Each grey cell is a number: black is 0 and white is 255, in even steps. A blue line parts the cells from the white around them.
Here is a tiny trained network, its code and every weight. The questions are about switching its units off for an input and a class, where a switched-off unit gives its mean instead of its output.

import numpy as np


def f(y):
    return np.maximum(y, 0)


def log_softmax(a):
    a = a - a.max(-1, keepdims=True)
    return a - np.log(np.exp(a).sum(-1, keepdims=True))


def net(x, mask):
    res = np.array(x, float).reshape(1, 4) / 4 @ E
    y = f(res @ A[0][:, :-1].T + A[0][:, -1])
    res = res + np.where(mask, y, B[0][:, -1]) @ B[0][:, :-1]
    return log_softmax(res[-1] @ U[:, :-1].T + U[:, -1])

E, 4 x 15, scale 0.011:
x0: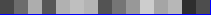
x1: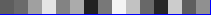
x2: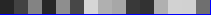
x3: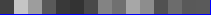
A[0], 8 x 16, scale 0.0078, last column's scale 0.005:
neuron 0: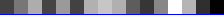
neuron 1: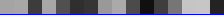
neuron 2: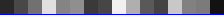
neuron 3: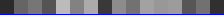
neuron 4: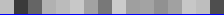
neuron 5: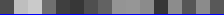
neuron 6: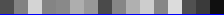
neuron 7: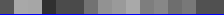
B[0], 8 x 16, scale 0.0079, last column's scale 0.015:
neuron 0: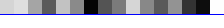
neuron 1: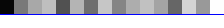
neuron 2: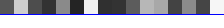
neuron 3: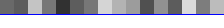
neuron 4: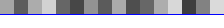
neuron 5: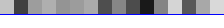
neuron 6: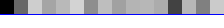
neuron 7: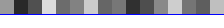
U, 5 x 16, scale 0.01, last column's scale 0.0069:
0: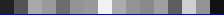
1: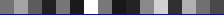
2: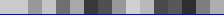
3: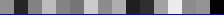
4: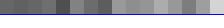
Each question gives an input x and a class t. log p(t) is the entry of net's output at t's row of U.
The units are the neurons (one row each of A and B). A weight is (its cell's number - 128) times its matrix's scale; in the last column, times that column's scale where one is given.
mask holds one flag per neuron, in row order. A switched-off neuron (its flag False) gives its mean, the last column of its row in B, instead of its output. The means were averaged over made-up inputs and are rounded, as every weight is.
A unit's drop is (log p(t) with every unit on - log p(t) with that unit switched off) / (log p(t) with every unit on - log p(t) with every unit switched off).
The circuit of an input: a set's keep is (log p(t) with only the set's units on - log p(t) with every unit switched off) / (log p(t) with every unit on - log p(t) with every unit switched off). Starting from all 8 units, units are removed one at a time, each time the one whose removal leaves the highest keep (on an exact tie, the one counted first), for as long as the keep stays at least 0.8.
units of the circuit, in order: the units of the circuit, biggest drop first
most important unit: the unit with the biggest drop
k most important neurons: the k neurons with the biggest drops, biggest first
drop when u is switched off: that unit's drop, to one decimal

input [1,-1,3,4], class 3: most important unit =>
neuron 2
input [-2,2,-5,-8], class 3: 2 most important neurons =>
(neuron 0; neuron 4)
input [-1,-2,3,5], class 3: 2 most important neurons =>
(neuron 2; neuron 7)
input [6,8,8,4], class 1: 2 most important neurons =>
(neuron 2; neuron 3)
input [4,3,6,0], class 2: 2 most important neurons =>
(neuron 0; neuron 1)
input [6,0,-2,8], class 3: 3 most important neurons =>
(neuron 5; neuron 7; neuron 1)
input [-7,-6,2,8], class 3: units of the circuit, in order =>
(neuron 7; neuron 2)
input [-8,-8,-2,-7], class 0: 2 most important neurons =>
(neuron 2; neuron 1)
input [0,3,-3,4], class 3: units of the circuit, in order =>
(neuron 0; neuron 5)
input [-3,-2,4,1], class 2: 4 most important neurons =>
(neuron 2; neuron 0; neuron 6; neuron 3)
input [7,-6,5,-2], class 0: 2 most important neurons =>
(neuron 3; neuron 2)
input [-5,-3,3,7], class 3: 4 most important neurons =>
(neuron 7; neuron 5; neuron 2; neuron 6)
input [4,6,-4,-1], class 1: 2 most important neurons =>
(neuron 2; neuron 0)
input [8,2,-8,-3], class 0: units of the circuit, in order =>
(neuron 6)
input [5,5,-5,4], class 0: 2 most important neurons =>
(neuron 6; neuron 0)
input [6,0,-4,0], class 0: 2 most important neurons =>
(neuron 0; neuron 6)
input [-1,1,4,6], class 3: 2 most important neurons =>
(neuron 7; neuron 5)
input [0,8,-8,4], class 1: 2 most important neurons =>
(neuron 2; neuron 0)
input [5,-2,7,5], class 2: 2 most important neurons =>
(neuron 0; neuron 1)
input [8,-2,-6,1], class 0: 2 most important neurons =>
(neuron 6; neuron 0)
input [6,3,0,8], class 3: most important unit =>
neuron 5
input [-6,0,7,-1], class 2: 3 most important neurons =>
(neuron 0; neuron 6; neuron 3)
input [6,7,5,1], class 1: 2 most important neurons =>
(neuron 2; neuron 1)
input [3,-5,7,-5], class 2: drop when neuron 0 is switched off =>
0.8
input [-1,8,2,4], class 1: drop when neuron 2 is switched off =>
1.3
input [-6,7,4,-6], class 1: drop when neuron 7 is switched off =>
0.0
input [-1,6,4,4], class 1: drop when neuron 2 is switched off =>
1.5
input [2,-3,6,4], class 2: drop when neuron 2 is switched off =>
0.2
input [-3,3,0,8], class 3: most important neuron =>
(neuron 5)
